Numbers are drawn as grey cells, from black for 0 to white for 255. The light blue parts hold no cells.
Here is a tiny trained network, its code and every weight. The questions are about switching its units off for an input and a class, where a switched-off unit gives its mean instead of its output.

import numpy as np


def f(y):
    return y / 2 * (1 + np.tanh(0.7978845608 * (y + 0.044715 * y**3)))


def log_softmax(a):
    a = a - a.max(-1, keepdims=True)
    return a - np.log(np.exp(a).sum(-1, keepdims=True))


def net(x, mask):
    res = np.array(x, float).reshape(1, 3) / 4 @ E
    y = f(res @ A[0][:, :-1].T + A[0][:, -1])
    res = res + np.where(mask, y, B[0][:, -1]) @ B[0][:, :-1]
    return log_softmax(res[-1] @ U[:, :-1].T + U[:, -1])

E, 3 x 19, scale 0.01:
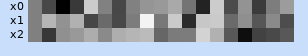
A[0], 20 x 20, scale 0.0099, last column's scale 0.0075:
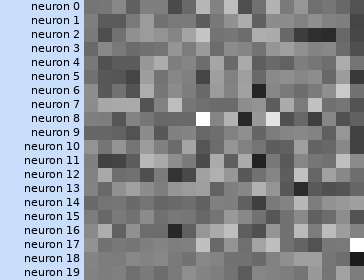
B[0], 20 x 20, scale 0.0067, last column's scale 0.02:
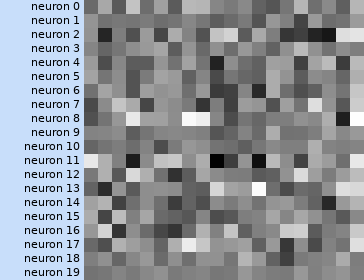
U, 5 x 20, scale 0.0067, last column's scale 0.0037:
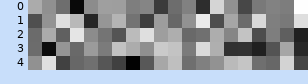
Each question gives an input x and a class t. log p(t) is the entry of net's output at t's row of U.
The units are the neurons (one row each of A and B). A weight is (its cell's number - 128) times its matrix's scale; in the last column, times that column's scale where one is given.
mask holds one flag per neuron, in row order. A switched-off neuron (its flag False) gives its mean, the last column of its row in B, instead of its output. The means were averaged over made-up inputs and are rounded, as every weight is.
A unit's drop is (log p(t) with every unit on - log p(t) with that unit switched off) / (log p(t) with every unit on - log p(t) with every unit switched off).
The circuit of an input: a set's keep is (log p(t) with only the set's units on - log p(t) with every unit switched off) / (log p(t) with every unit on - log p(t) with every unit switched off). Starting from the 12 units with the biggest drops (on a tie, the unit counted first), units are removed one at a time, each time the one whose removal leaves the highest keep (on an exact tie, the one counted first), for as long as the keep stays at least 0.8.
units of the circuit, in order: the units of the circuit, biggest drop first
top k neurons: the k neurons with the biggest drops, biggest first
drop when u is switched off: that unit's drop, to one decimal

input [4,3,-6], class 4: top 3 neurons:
(neuron 17; neuron 14; neuron 16)
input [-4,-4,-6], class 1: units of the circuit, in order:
(neuron 7)
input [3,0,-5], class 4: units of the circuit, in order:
(neuron 16; neuron 8)
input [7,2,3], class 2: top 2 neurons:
(neuron 8; neuron 0)
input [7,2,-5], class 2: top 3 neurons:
(neuron 16; neuron 12; neuron 0)
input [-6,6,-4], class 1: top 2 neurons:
(neuron 7; neuron 8)
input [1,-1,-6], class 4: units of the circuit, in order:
(neuron 16; neuron 8)
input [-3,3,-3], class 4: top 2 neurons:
(neuron 8; neuron 17)
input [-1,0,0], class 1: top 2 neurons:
(neuron 2; neuron 11)
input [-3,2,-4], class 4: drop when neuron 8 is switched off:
0.5
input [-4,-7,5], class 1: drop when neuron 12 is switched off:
0.0
